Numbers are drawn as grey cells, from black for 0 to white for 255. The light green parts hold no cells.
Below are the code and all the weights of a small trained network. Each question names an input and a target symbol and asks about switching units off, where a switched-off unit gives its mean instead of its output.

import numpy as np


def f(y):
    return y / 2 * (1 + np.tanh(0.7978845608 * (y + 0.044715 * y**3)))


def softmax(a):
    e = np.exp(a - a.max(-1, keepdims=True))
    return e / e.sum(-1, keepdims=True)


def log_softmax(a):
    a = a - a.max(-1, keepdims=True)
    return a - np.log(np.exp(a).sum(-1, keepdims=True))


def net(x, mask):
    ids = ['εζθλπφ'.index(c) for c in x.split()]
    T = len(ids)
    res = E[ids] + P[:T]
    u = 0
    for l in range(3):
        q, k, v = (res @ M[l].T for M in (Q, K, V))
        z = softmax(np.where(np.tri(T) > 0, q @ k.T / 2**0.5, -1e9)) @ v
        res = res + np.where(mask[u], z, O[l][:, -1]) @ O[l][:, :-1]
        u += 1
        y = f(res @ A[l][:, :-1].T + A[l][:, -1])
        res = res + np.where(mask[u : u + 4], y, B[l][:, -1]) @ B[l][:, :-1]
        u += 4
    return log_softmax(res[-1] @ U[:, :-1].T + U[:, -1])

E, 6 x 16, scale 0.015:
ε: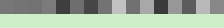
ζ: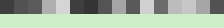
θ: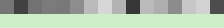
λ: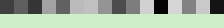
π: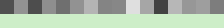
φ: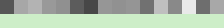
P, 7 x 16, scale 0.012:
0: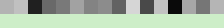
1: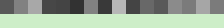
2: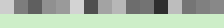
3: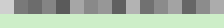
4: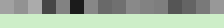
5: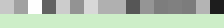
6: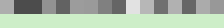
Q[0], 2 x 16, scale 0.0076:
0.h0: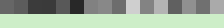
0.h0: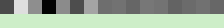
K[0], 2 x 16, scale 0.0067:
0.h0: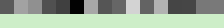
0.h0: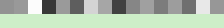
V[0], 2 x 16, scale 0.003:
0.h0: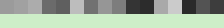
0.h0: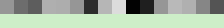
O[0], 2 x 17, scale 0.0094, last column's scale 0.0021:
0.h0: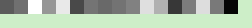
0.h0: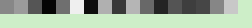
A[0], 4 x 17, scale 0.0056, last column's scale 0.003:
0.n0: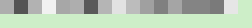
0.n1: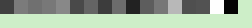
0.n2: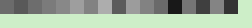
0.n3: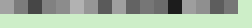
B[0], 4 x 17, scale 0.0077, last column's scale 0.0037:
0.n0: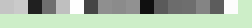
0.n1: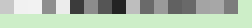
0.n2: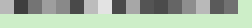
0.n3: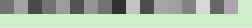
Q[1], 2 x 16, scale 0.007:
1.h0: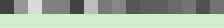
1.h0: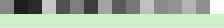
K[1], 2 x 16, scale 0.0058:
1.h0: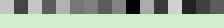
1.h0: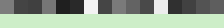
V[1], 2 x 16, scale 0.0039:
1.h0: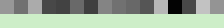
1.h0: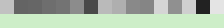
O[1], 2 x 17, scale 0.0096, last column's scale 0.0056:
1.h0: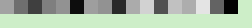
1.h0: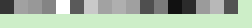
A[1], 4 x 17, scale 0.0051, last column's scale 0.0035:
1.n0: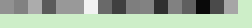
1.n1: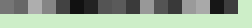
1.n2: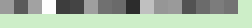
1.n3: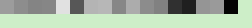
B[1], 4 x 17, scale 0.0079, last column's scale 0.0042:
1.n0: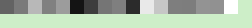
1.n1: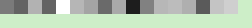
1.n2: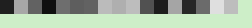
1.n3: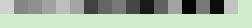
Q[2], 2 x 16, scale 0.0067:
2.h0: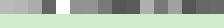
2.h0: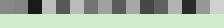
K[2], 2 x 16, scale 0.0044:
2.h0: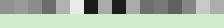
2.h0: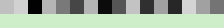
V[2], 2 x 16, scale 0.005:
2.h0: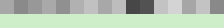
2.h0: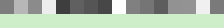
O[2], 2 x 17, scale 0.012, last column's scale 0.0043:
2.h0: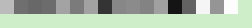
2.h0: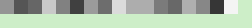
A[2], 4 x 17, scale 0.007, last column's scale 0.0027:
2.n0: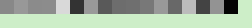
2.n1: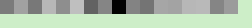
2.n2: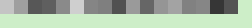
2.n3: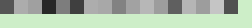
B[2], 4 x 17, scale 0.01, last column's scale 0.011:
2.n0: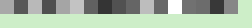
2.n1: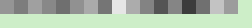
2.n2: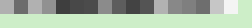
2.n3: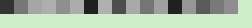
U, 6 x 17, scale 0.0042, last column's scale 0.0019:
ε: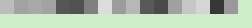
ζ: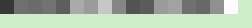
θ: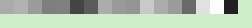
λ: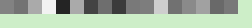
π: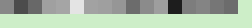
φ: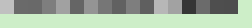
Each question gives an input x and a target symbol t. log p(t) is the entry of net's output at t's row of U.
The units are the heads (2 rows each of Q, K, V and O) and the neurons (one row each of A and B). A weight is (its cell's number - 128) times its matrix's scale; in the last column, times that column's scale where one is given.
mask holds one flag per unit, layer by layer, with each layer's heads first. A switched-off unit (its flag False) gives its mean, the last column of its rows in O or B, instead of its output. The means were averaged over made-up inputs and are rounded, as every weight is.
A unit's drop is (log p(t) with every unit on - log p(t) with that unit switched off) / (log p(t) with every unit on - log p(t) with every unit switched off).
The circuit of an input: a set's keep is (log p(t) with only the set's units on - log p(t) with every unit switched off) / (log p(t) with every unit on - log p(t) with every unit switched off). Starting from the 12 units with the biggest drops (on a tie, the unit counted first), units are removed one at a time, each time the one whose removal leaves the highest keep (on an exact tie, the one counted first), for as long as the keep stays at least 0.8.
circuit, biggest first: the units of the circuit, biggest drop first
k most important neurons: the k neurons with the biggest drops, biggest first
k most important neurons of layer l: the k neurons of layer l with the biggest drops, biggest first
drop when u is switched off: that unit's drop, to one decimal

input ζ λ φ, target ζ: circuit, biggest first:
2.h0, 0.h0
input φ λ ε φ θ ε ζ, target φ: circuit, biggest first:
1.h0, 1.n3
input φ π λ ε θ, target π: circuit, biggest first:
2.n2, 2.n3, 1.n3
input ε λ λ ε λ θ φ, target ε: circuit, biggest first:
2.h0, 1.h0, 1.n1, 2.n2
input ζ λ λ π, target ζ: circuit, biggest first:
2.h0, 0.h0
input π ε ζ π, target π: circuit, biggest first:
0.h0, 1.h0, 2.h0, 2.n2
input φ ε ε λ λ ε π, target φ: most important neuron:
1.n3
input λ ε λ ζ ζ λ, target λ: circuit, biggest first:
1.h0, 2.n2
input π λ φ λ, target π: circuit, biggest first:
0.h0, 1.h0, 2.h0
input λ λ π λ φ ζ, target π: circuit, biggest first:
1.h0, 2.h0, 0.n0
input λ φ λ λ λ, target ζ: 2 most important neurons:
0.n0, 1.n2
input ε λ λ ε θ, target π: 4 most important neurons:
1.n1, 2.n2, 2.n3, 1.n3
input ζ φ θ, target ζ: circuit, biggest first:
2.h0, 0.h0
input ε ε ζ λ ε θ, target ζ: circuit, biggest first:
0.h0, 2.h0
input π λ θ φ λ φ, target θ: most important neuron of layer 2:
2.n1
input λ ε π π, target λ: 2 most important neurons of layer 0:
0.n3, 0.n0
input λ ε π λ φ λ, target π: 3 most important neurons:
2.n2, 0.n0, 1.n0
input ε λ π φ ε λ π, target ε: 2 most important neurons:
1.n1, 0.n3
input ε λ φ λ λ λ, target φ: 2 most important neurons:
1.n3, 0.n0
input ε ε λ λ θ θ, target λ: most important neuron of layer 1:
1.n1
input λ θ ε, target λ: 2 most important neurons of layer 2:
2.n2, 2.n1
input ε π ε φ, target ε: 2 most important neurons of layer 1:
1.n1, 1.n0
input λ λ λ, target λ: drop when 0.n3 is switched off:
0.1
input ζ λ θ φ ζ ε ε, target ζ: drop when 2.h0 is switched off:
0.6
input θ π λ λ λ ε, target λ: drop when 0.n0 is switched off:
0.2
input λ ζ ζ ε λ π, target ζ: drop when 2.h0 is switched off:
1.0
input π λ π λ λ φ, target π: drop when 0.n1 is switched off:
0.0
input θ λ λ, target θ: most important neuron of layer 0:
0.n3
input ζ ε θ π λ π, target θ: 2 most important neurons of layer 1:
1.n0, 1.n2
